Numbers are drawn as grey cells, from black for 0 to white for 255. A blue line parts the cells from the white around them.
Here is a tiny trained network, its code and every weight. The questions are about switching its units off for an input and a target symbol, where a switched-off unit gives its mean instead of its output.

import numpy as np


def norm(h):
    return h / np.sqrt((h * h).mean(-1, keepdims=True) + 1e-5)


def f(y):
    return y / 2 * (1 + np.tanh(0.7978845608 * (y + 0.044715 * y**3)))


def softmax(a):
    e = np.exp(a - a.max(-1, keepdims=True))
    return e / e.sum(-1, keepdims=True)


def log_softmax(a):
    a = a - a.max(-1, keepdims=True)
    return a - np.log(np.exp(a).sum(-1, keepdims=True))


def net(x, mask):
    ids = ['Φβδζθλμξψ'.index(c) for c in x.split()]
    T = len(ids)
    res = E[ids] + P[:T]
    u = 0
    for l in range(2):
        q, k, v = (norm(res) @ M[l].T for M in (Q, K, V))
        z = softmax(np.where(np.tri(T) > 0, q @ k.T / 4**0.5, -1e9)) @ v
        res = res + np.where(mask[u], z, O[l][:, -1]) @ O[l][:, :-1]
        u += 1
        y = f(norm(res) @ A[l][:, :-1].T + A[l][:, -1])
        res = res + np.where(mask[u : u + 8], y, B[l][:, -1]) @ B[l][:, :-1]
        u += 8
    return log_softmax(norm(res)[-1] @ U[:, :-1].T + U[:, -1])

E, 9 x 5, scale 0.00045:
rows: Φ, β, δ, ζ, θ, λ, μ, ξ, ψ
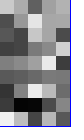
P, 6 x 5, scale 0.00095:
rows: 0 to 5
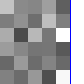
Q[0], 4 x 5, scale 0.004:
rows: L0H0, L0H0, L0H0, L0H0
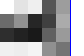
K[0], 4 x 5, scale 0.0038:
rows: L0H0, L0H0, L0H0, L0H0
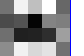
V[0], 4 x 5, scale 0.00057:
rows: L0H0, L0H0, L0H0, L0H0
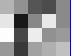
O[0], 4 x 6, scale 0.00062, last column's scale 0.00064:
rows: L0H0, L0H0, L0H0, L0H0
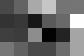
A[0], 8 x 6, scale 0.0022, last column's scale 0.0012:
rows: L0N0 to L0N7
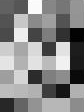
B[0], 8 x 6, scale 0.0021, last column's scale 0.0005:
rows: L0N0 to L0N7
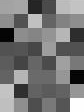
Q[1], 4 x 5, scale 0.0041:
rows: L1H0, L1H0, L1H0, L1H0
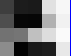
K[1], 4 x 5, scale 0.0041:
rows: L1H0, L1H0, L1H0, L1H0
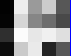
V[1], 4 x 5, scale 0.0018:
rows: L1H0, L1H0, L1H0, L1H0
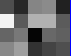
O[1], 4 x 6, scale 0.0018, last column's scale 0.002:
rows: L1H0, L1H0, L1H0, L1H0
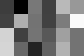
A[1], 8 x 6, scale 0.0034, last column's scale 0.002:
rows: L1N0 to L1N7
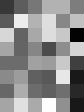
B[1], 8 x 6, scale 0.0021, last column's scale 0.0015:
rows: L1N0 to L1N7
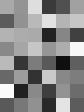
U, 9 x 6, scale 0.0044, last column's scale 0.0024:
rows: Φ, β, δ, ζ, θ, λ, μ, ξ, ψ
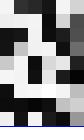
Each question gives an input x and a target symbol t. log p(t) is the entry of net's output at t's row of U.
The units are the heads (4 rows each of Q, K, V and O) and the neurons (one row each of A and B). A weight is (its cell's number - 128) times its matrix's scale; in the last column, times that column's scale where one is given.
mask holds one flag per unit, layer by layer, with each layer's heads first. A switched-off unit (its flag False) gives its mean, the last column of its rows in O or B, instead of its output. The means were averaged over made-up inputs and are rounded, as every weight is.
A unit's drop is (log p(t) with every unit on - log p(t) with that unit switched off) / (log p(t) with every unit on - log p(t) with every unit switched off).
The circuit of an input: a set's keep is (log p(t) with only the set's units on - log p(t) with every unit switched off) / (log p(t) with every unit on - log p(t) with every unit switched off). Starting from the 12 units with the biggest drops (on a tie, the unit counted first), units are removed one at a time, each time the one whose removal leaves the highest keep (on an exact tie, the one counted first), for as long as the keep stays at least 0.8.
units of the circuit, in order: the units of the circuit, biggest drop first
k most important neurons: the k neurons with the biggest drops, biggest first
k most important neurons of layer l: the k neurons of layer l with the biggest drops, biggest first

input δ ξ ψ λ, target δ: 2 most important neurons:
(L0N0, L0N6)
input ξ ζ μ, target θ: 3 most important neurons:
(L0N7, L0N0, L1N5)
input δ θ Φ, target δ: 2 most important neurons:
(L0N3, L1N0)
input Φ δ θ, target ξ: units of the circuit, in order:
(L0N4, L1N1, L0N3)
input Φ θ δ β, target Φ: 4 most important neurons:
(L0N6, L0N0, L1N1, L1N0)
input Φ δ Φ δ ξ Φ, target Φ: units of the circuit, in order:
(L1H0, L1N1, L0N2)
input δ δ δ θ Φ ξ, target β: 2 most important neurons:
(L1N2, L0N2)
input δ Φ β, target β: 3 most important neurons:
(L0N5, L1N2, L0N6)
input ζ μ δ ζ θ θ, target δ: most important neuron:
(L0N3)
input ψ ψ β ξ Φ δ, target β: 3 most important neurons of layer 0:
(L0N2, L0N5, L0N6)
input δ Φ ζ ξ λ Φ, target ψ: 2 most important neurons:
(L0N2, L1N4)
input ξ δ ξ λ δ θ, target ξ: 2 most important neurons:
(L0N0, L0N7)
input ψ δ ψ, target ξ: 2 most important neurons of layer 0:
(L0N4, L0N3)
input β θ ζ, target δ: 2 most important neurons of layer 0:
(L0N3, L0N1)
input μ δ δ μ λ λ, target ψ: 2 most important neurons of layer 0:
(L0N2, L0N3)
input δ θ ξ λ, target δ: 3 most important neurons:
(L0N6, L0N0, L1N1)
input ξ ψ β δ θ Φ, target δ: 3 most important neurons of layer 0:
(L0N3, L0N1, L0N2)
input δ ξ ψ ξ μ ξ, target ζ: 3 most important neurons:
(L0N3, L0N1, L0N2)
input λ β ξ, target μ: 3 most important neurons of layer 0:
(L0N6, L0N1, L0N3)
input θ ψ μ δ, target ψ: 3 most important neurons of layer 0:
(L0N6, L0N0, L0N4)
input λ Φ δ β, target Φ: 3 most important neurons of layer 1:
(L1N1, L1N0, L1N3)
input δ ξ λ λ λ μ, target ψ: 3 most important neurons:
(L0N2, L1N4, L0N3)
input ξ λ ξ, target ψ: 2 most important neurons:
(L1N4, L0N6)
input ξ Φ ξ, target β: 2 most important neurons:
(L0N5, L1N2)
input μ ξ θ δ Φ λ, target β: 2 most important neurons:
(L0N2, L1N2)
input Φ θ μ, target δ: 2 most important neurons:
(L0N3, L0N4)
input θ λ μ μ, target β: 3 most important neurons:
(L0N0, L1N3, L0N6)
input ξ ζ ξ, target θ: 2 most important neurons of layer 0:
(L0N7, L0N6)
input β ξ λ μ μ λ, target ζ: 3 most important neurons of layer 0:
(L0N3, L0N1, L0N2)
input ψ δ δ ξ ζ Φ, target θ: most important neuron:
(L0N7)
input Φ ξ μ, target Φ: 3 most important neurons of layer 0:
(L0N0, L0N7, L0N4)
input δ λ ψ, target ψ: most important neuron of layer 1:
(L1N4)
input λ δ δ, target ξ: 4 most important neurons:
(L0N0, L0N7, L1N1, L0N3)
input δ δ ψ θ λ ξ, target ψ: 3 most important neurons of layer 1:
(L1N4, L1N0, L1N1)
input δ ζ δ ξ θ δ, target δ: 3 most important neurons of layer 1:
(L1N0, L1N1, L1N4)
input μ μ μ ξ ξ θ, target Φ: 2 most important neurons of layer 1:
(L1N1, L1N2)
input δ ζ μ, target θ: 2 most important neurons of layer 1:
(L1N5, L1N1)
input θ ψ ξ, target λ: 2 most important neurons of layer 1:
(L1N5, L1N1)
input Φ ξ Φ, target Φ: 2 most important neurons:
(L1N1, L0N4)
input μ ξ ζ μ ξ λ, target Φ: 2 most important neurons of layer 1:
(L1N1, L1N2)
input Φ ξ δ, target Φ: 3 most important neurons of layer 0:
(L0N0, L0N7, L0N4)
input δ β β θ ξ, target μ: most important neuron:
(L0N4)
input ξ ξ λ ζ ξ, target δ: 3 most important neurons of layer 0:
(L0N0, L0N6, L0N2)
